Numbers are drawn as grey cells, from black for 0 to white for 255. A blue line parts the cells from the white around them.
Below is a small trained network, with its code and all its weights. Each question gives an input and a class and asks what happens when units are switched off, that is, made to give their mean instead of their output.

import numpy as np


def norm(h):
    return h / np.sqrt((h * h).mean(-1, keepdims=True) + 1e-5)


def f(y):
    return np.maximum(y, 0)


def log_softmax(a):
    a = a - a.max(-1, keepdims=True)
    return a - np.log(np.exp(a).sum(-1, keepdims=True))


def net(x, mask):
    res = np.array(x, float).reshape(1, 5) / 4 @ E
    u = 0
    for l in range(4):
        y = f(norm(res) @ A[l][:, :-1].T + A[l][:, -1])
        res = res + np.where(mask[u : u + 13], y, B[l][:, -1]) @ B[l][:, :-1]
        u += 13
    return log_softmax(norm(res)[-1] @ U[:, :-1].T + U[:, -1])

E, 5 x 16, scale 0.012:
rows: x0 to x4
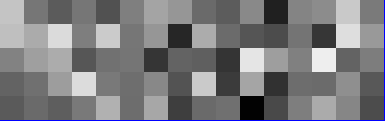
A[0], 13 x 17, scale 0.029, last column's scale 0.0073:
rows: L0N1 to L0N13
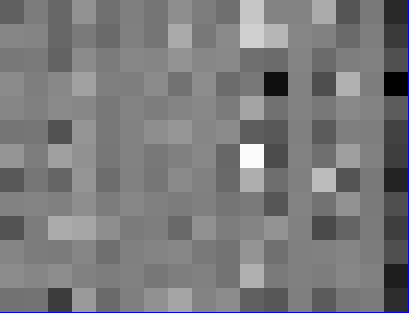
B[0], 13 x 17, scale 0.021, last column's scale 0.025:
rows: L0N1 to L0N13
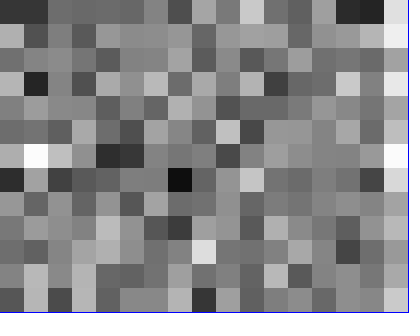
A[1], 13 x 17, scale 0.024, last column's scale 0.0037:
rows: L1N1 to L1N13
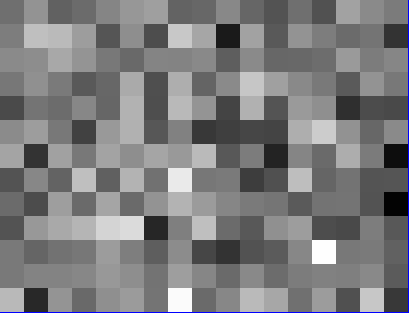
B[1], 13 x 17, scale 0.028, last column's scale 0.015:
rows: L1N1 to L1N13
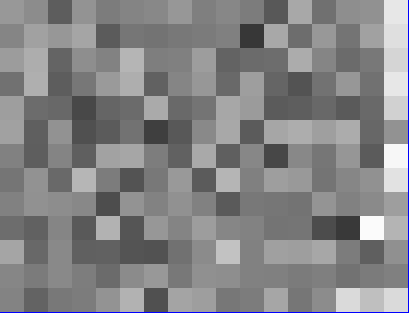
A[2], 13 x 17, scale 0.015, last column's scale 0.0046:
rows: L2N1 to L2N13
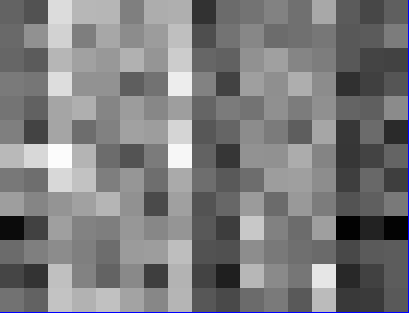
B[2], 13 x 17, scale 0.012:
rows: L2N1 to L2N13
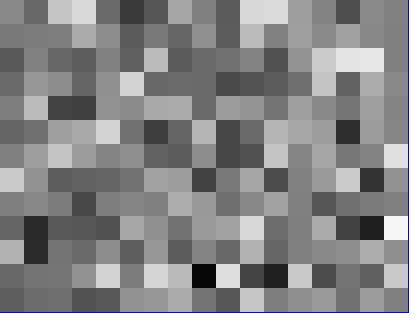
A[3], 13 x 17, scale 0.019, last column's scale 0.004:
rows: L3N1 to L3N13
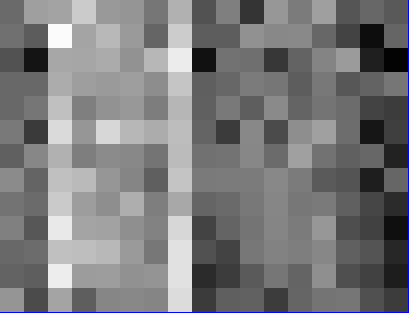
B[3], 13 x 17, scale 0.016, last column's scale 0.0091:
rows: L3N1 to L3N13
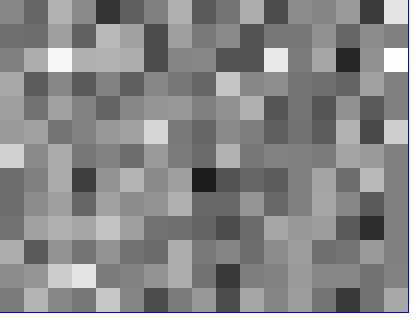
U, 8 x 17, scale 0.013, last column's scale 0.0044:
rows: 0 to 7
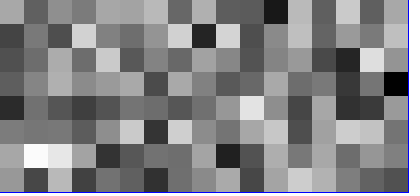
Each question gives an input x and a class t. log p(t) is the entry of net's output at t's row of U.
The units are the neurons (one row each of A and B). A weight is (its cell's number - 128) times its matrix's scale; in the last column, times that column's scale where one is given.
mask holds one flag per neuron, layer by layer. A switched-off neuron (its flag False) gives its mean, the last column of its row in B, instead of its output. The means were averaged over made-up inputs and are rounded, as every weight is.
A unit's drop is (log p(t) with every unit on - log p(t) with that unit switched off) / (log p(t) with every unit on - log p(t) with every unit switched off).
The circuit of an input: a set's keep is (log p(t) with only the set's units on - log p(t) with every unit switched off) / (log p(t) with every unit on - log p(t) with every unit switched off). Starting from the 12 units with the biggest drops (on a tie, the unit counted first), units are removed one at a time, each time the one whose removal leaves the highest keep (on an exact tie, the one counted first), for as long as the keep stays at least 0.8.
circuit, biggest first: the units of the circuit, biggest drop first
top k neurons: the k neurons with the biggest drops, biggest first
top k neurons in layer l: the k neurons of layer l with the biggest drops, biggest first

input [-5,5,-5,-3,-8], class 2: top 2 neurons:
[L0N10, L1N10]
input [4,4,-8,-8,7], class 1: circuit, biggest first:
[L0N13]
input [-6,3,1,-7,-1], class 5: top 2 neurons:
[L0N7, L0N8]
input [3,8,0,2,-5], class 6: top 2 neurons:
[L0N7, L1N2]
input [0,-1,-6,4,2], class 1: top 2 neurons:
[L0N13, L0N6]
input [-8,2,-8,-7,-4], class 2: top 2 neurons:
[L1N10, L0N10]
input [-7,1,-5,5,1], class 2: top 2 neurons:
[L0N10, L1N10]
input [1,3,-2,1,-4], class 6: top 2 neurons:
[L0N7, L1N2]
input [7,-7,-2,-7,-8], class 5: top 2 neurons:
[L0N2, L1N13]
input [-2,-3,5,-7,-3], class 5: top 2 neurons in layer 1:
[L1N13, L1N4]
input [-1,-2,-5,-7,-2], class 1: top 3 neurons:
[L0N13, L0N4, L1N8]
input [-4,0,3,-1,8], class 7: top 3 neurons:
[L0N4, L0N1, L0N7]
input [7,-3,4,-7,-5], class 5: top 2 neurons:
[L0N2, L1N13]
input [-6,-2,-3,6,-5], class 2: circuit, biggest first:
[L0N10]
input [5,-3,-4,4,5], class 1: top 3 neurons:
[L0N13, L0N6, L1N8]
